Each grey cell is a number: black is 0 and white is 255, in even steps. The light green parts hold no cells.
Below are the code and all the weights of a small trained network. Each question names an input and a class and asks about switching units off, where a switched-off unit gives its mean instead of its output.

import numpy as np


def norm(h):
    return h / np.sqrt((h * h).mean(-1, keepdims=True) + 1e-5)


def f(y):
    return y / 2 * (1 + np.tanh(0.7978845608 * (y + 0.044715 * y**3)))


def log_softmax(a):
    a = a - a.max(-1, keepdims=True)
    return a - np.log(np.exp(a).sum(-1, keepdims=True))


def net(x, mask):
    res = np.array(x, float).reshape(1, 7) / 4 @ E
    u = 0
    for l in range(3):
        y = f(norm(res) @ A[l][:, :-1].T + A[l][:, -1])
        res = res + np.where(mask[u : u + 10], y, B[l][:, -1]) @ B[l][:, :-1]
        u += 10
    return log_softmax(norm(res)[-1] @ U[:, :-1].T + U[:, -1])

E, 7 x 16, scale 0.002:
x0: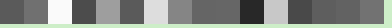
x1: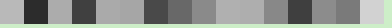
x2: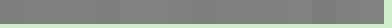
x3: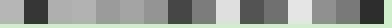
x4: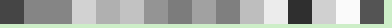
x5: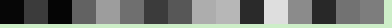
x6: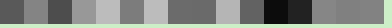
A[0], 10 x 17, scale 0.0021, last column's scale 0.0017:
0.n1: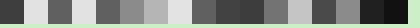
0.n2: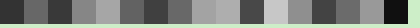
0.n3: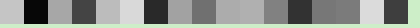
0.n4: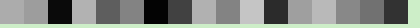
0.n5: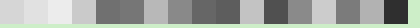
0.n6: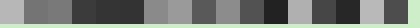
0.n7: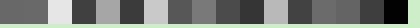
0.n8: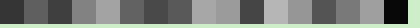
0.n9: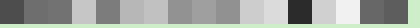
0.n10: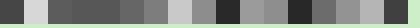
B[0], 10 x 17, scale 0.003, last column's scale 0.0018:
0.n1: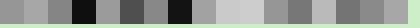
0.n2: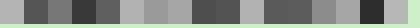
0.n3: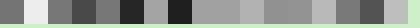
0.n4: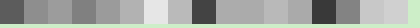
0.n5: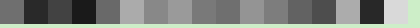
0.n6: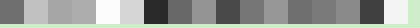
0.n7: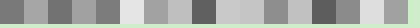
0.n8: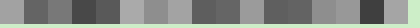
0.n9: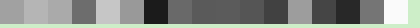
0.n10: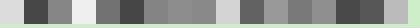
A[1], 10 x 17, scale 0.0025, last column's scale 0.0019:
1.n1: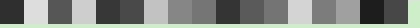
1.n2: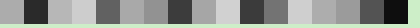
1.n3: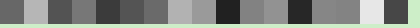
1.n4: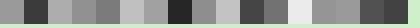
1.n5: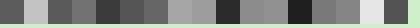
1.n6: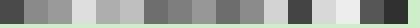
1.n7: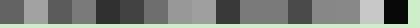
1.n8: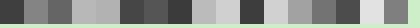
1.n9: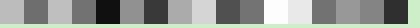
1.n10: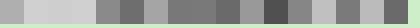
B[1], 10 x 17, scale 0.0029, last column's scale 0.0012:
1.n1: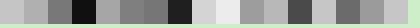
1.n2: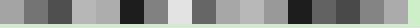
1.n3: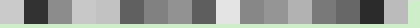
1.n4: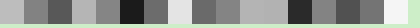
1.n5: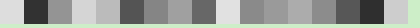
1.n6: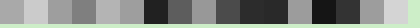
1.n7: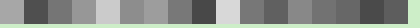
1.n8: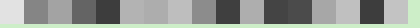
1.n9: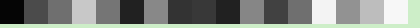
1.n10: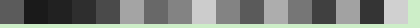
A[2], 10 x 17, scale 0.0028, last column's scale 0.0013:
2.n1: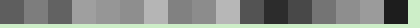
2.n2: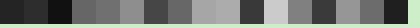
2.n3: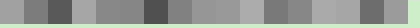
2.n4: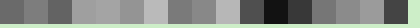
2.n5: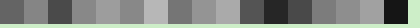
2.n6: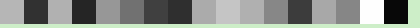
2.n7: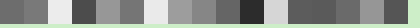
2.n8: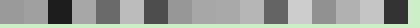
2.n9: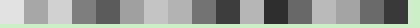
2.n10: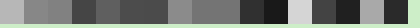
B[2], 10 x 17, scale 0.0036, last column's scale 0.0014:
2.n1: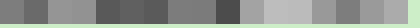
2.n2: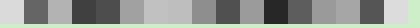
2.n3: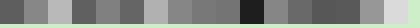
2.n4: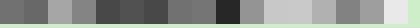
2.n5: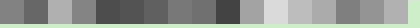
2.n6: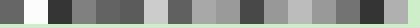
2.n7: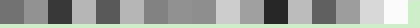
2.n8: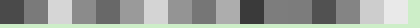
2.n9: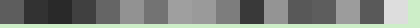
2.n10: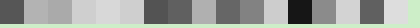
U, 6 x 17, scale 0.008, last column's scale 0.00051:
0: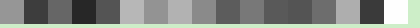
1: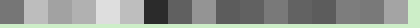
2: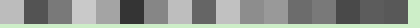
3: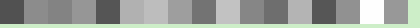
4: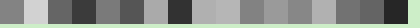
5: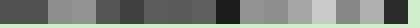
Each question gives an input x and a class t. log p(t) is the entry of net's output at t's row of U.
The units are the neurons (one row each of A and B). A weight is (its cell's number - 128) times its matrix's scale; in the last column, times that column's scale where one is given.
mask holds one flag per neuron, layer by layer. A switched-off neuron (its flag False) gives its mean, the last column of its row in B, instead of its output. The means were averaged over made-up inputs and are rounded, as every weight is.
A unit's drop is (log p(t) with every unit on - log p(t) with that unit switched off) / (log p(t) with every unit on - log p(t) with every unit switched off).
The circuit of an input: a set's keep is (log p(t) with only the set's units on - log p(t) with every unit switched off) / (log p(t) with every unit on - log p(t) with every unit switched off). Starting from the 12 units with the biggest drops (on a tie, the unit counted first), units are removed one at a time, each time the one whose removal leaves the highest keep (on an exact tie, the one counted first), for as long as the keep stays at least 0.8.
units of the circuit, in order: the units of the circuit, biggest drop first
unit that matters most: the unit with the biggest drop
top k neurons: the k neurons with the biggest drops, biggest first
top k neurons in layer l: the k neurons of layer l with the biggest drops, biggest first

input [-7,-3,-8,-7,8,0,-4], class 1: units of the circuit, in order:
(1.n6)
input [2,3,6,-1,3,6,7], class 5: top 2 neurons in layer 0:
(0.n5, 0.n6)
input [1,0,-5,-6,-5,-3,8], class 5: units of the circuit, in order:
(2.n4, 2.n5)
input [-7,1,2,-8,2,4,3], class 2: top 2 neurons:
(1.n5, 1.n3)
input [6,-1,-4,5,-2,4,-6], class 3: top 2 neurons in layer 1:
(1.n5, 1.n3)
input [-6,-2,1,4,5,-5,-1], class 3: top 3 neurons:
(2.n8, 0.n6, 0.n4)
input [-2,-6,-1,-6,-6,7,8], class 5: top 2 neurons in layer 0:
(0.n5, 0.n9)
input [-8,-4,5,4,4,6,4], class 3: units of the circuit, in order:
(2.n8, 0.n4)
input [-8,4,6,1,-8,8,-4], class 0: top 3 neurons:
(2.n2, 0.n9, 1.n6)
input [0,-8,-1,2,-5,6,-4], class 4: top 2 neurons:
(1.n1, 0.n1)
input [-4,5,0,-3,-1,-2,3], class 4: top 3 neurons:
(0.n3, 2.n6, 0.n7)
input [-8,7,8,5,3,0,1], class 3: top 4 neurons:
(2.n8, 0.n4, 1.n1, 0.n1)
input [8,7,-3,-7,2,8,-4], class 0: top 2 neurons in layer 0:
(0.n4, 0.n2)
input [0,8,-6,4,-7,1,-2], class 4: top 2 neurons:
(2.n6, 0.n3)
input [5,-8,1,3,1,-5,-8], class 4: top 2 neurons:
(1.n1, 0.n1)
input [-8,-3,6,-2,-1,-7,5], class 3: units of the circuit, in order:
(0.n4)
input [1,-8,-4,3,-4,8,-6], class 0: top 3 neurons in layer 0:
(0.n3, 0.n2, 0.n8)
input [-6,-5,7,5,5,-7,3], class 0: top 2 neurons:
(0.n5, 2.n9)
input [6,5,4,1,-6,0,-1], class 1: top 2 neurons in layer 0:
(0.n4, 0.n6)
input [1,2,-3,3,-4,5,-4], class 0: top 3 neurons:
(2.n2, 0.n9, 0.n2)
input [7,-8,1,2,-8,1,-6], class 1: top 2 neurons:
(2.n10, 0.n6)
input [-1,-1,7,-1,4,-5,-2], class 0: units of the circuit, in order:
(2.n9)
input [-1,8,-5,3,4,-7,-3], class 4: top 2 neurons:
(2.n6, 0.n3)
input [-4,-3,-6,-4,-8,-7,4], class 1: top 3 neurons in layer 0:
(0.n2, 0.n6, 0.n8)
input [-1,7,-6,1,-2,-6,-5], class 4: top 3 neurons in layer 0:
(0.n3, 0.n2, 0.n8)
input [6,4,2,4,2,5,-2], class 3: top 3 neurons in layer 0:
(0.n5, 0.n7, 0.n10)
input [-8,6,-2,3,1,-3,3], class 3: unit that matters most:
2.n8
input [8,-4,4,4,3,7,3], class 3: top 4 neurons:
(2.n7, 0.n7, 1.n10, 0.n5)
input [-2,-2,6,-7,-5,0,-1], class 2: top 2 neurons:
(0.n9, 1.n5)
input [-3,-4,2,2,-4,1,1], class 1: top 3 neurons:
(0.n3, 0.n6, 2.n6)
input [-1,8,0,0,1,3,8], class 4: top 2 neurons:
(2.n6, 0.n3)
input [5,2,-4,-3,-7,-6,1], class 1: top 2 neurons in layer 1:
(1.n8, 1.n4)
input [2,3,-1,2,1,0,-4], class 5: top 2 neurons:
(1.n9, 0.n1)
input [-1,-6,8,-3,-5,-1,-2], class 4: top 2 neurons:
(1.n1, 0.n9)
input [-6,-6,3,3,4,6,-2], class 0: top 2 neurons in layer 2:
(2.n2, 2.n7)
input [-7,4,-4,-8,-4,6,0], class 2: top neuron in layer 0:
(0.n5)
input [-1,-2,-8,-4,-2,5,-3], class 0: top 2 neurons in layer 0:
(0.n2, 0.n8)
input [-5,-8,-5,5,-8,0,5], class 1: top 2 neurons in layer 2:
(2.n10, 2.n6)
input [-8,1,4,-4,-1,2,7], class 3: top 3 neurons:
(2.n8, 0.n4, 1.n9)
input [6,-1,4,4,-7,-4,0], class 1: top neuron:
(2.n10)
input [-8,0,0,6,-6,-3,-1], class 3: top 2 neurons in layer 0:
(0.n4, 0.n9)
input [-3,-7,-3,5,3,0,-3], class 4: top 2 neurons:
(1.n1, 0.n10)
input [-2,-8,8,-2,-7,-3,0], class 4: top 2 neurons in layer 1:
(1.n1, 1.n6)
